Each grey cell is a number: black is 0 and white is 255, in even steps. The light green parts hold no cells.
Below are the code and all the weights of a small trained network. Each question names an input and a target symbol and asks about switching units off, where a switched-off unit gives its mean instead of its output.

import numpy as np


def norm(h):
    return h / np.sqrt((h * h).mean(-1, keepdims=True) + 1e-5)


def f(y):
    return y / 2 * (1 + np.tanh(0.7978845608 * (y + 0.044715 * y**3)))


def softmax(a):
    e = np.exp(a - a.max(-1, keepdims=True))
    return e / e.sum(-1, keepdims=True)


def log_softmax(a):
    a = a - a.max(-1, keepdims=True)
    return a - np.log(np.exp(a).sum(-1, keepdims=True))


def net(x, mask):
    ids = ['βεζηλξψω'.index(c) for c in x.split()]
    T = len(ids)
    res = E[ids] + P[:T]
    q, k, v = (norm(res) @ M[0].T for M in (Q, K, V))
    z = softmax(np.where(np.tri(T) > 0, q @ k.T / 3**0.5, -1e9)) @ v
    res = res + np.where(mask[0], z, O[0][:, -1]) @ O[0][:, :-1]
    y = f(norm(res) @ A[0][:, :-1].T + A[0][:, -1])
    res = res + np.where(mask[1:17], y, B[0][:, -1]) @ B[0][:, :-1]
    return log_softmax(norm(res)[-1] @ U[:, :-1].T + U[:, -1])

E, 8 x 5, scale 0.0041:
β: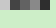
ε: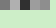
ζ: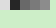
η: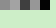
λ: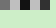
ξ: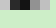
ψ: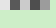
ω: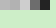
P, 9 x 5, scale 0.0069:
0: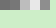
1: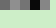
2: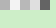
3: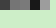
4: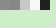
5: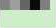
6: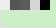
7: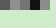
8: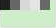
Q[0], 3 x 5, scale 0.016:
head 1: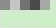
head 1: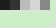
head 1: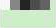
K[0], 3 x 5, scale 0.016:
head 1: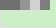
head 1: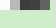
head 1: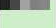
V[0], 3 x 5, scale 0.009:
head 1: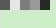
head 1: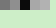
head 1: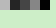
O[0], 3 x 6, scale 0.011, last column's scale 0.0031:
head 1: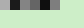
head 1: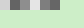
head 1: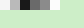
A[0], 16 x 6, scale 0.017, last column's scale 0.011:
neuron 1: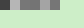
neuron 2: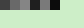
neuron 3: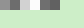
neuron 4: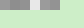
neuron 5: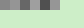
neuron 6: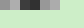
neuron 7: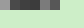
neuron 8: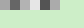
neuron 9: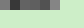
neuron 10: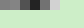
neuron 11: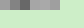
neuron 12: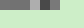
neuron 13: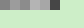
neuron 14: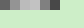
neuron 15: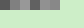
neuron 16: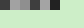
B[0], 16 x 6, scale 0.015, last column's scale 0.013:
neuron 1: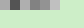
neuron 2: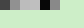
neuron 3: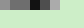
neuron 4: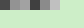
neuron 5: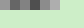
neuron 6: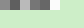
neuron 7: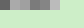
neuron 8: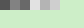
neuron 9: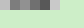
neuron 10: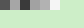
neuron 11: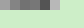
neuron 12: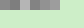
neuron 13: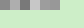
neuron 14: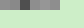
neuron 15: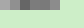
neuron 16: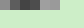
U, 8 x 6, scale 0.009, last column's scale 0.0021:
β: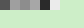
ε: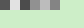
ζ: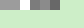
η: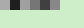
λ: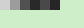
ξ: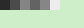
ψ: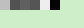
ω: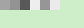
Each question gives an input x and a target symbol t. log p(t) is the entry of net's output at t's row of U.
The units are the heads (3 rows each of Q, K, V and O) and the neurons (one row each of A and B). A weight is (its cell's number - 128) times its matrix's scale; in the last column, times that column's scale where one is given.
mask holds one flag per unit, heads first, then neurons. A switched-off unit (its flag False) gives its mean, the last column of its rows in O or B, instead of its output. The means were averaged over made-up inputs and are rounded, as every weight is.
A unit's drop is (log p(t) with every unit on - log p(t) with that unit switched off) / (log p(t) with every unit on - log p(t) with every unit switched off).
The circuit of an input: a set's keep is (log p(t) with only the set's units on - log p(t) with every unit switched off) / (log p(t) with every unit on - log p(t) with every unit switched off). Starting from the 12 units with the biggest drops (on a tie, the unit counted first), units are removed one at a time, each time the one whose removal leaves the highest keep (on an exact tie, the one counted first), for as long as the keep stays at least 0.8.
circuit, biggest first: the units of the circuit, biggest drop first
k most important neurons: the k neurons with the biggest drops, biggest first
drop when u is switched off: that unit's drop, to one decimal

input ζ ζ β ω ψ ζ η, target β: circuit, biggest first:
(head 1; neuron 2)
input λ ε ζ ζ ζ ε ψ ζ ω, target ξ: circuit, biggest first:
(neuron 3; neuron 8)
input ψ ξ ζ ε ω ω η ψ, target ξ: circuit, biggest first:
(head 1; neuron 2; neuron 16)
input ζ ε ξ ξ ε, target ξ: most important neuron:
(neuron 3)
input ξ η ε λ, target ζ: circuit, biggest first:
(head 1; neuron 10)
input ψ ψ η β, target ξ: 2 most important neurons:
(neuron 2; neuron 16)
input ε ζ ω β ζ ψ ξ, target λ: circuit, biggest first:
(head 1; neuron 8)
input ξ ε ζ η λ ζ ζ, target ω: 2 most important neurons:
(neuron 8; neuron 6)
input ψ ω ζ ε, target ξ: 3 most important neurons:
(neuron 2; neuron 16; neuron 1)
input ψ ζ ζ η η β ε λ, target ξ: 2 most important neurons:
(neuron 2; neuron 16)
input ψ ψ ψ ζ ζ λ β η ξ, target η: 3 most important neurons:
(neuron 10; neuron 3; neuron 8)
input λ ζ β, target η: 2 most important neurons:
(neuron 10; neuron 3)
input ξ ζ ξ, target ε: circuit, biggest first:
(head 1; neuron 4; neuron 6)
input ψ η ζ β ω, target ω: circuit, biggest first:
(neuron 8)
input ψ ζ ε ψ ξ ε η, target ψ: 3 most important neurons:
(neuron 1; neuron 16; neuron 8)
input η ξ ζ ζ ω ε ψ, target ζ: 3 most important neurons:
(neuron 10; neuron 4; neuron 8)
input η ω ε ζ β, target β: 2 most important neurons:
(neuron 2; neuron 10)
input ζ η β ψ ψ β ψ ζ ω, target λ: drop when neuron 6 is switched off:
0.1
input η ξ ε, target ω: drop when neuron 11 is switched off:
0.0
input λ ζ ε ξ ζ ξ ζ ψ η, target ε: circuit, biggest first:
(neuron 6)
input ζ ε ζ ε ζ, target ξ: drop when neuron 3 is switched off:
0.4
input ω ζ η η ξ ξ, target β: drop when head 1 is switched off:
0.5
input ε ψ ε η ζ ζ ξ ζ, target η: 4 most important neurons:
(neuron 10; neuron 3; neuron 9; neuron 8)
